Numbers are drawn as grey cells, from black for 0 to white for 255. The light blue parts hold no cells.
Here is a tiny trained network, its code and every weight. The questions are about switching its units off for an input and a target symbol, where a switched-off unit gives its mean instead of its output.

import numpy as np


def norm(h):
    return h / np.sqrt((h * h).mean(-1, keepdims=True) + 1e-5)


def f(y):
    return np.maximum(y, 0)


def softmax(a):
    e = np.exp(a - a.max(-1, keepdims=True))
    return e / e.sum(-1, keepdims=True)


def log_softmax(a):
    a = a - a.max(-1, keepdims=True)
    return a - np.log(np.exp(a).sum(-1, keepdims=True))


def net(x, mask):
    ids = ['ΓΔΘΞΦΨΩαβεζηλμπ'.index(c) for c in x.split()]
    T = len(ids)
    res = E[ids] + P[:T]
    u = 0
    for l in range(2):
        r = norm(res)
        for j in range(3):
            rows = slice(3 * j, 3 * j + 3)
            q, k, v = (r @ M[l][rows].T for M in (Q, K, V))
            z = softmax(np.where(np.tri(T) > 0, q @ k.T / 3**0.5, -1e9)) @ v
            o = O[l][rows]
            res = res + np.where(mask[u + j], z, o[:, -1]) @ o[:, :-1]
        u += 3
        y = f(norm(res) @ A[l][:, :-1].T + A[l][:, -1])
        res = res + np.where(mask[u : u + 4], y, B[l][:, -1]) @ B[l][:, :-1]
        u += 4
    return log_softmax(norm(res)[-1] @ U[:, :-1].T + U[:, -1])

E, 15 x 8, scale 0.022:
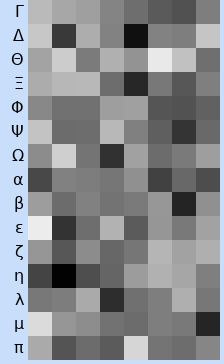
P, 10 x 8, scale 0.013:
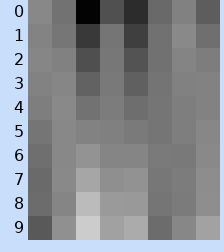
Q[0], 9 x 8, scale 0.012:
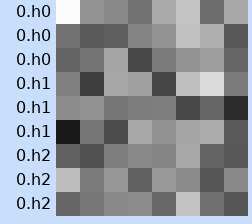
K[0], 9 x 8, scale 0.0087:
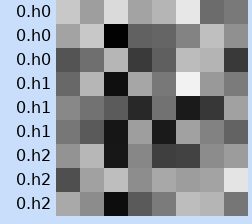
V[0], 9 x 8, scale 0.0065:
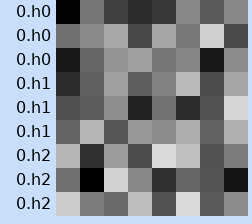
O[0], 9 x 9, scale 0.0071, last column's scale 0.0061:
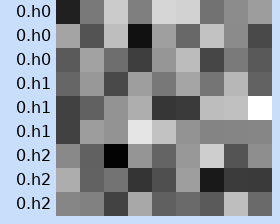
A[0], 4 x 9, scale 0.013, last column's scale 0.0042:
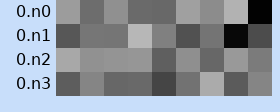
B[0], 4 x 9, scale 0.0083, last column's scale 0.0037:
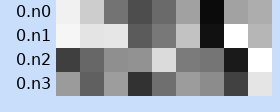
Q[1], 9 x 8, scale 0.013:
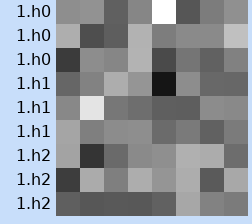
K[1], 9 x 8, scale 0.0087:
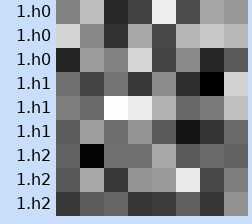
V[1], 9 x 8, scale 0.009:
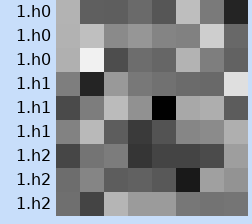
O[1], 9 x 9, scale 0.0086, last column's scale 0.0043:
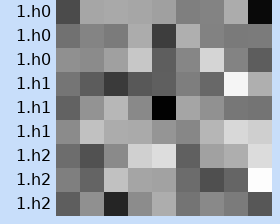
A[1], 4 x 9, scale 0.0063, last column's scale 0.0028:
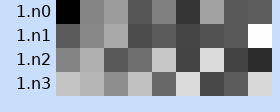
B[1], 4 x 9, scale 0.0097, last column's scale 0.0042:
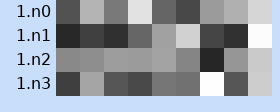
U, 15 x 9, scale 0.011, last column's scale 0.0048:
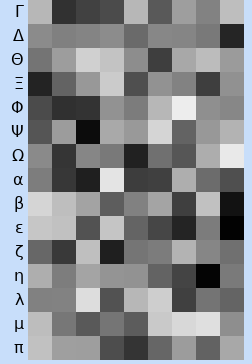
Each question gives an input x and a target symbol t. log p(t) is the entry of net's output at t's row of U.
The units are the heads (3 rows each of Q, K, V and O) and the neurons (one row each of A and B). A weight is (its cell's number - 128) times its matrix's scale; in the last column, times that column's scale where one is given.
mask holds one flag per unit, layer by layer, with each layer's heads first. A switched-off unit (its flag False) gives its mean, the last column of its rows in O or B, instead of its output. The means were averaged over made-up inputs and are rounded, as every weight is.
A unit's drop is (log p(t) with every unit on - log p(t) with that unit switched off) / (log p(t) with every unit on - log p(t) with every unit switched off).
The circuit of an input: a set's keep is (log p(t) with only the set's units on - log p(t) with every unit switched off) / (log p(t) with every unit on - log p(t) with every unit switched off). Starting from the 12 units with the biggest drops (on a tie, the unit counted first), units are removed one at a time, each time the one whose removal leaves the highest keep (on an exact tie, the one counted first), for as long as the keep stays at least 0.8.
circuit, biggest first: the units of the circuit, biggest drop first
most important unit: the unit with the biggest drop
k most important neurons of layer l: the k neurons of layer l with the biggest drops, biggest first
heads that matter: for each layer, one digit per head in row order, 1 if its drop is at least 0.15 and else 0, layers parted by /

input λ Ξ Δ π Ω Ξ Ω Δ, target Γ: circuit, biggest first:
1.h1; 0.h2
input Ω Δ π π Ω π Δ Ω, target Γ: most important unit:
0.h2
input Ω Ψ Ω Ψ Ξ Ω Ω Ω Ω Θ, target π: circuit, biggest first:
1.h2; 0.h0
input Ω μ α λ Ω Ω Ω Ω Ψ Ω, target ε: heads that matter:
100 / 100
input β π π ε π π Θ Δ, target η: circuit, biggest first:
0.h1; 0.n2
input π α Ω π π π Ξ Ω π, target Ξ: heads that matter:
001 / 010
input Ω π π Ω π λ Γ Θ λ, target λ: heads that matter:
110 / 000
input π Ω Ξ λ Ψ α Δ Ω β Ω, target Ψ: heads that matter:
101 / 010
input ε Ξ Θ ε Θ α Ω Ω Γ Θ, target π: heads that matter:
000 / 001
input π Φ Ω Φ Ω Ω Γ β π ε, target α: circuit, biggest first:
0.h0; 1.n3
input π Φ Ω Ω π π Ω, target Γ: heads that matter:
000 / 010
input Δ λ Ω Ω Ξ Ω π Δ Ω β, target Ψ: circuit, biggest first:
0.h0; 1.h2
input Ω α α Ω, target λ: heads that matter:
101 / 000
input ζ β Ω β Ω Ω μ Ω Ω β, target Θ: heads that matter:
001 / 000
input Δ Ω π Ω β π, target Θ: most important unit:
1.h1
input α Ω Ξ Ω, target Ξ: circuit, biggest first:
1.h1; 1.n1; 0.n2
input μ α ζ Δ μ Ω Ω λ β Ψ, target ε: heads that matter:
100 / 000
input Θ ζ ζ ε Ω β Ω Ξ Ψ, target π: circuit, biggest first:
1.h2; 1.n3
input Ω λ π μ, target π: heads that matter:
101 / 000
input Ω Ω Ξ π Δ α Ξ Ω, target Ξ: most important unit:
1.h1
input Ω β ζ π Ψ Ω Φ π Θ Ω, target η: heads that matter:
111 / 010
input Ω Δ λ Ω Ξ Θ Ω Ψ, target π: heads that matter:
000 / 001
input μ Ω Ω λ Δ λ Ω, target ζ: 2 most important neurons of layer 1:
1.n1; 1.n2
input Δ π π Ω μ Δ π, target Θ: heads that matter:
001 / 110
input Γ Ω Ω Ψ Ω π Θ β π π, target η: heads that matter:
000 / 010
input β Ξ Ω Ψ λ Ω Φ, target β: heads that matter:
000 / 000
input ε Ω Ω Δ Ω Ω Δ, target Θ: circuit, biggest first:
1.h1
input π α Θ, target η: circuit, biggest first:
0.h1; 1.h1
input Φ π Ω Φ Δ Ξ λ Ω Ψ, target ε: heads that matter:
100 / 010
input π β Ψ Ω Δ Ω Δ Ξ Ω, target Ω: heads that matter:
010 / 110
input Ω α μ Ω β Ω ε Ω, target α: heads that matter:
000 / 110
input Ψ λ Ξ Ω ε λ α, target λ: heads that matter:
100 / 000
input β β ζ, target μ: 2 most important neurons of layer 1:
1.n1; 1.n0
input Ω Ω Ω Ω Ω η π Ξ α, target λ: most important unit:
0.n1
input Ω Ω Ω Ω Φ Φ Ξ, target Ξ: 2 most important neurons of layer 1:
1.n1; 1.n0
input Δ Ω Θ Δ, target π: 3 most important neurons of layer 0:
0.n0; 0.n2; 0.n3
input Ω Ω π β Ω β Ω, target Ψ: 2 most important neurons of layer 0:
0.n1; 0.n0
